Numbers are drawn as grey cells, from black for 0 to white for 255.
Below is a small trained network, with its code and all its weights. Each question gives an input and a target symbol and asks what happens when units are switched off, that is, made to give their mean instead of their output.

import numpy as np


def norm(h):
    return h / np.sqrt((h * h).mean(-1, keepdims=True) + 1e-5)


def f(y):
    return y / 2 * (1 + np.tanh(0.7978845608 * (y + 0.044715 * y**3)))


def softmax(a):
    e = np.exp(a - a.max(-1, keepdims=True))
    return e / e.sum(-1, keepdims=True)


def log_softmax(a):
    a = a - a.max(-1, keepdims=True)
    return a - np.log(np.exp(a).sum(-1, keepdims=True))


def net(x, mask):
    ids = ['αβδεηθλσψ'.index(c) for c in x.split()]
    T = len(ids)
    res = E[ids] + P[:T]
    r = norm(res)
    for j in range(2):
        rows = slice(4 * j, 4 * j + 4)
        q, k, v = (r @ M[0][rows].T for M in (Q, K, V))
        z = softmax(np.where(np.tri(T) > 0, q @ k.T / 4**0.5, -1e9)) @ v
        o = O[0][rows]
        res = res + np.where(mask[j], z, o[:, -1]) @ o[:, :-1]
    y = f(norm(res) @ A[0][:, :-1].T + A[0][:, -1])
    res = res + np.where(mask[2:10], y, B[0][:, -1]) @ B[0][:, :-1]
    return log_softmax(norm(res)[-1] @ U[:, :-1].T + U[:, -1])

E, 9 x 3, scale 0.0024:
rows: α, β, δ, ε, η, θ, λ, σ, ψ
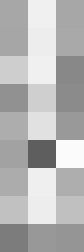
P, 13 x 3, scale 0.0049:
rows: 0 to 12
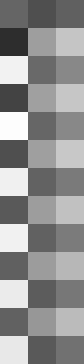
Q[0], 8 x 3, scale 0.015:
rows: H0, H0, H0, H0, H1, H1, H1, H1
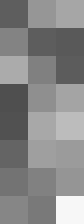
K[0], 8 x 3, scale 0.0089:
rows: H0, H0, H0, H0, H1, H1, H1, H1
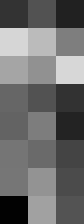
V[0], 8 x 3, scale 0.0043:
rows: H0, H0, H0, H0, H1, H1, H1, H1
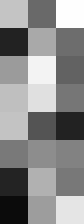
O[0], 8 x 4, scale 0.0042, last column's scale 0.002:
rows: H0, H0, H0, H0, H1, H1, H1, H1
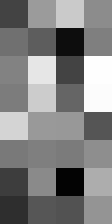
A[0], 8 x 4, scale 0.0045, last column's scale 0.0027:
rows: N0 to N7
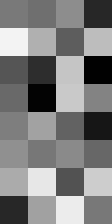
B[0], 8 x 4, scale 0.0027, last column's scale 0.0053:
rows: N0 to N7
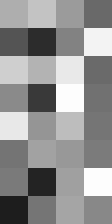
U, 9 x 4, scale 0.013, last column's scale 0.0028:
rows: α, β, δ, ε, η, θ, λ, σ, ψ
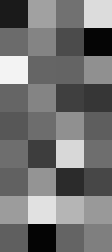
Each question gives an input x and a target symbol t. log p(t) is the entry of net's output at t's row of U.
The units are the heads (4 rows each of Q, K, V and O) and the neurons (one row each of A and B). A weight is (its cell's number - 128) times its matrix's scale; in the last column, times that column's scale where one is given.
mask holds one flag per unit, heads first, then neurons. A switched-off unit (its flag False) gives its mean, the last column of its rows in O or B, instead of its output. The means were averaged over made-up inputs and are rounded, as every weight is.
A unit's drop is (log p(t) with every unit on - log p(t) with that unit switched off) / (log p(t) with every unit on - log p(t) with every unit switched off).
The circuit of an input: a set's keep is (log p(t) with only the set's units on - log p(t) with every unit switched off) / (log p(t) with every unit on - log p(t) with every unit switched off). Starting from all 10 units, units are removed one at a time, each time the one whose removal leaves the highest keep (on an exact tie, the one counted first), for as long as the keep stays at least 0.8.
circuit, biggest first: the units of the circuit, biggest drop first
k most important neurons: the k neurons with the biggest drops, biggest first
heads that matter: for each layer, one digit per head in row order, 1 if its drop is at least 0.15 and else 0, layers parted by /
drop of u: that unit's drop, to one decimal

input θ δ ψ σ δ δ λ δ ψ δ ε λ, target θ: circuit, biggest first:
[H0]
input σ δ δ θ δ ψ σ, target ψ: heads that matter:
01
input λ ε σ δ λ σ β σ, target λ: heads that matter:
10
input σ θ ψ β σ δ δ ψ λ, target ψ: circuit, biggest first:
[H1; N1]
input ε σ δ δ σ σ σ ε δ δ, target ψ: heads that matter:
10
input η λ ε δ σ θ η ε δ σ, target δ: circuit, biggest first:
[H0; H1]
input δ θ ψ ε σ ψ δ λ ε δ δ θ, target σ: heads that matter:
01
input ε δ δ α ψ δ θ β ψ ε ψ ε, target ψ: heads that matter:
10
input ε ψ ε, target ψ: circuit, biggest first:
[H1; H0]
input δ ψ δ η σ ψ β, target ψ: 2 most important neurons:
[N1; N6]
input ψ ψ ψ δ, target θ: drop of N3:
0.1
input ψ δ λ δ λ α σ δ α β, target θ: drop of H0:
1.3
